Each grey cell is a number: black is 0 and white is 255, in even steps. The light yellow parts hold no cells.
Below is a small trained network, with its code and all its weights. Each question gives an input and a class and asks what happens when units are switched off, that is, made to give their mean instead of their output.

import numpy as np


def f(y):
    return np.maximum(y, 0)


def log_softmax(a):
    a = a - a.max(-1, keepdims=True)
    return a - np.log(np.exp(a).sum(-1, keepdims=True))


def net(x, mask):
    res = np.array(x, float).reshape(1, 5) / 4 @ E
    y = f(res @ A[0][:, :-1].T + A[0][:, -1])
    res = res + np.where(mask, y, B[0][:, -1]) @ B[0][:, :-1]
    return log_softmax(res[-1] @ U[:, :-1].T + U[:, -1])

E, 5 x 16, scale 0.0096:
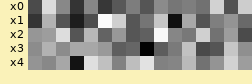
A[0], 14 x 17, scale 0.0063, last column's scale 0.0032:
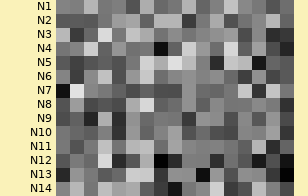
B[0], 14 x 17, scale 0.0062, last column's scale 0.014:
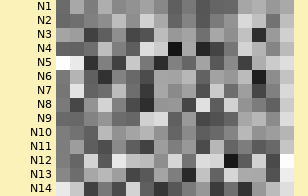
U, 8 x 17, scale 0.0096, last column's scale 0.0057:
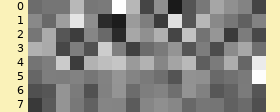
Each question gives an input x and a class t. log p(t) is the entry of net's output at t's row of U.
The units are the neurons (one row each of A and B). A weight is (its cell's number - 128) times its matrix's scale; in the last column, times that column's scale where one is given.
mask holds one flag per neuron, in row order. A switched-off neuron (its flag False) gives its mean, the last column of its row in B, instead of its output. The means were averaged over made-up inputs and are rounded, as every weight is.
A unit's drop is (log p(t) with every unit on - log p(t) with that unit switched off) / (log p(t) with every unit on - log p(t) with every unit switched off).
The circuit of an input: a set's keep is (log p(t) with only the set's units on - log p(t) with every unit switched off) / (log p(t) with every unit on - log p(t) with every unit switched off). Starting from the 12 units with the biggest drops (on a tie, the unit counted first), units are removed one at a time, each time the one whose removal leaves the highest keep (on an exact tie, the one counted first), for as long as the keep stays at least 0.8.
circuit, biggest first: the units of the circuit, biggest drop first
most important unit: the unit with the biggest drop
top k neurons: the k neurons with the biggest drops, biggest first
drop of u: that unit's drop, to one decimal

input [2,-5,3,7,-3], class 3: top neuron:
[N14]
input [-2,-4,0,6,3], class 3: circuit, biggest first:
[N13, N14]
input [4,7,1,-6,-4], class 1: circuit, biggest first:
[N13, N8]
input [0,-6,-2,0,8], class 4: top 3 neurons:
[N13, N8, N2]
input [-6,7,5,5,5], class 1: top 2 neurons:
[N13, N8]
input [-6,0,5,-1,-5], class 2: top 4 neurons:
[N6, N3, N11, N9]
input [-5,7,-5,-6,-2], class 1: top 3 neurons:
[N13, N8, N14]
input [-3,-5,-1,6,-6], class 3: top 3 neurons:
[N14, N13, N8]
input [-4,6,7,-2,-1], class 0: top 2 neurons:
[N4, N1]
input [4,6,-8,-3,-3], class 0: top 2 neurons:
[N9, N10]
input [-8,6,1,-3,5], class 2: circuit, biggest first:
[N11, N12]
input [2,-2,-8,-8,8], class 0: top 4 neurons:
[N2, N12, N14, N10]
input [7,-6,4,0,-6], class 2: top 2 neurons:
[N7, N13]
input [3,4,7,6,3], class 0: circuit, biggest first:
[N4]
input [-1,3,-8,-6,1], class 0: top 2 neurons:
[N9, N2]
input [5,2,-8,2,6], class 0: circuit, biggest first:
[N12, N2]
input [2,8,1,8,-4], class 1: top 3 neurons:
[N13, N8, N5]
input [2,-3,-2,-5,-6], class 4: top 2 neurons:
[N12, N14]
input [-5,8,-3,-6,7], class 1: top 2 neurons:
[N13, N8]
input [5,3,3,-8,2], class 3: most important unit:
N5
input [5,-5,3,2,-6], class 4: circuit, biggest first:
[N12, N13]
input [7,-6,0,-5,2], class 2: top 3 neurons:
[N13, N8, N7]
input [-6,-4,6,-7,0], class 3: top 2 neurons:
[N5, N9]
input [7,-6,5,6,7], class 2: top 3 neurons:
[N12, N13, N8]
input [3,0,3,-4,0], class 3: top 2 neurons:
[N5, N9]
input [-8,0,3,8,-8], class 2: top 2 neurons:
[N3, N6]
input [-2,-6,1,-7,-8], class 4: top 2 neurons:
[N12, N14]
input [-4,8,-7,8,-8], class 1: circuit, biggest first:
[N8]
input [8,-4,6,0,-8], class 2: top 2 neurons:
[N7, N9]
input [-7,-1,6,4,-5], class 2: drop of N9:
0.2
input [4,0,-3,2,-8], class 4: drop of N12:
0.9
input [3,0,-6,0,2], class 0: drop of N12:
0.2
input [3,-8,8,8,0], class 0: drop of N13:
0.2
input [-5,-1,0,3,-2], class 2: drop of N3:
0.1
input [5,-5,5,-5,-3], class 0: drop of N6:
0.1
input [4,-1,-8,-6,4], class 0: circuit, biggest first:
[N2]
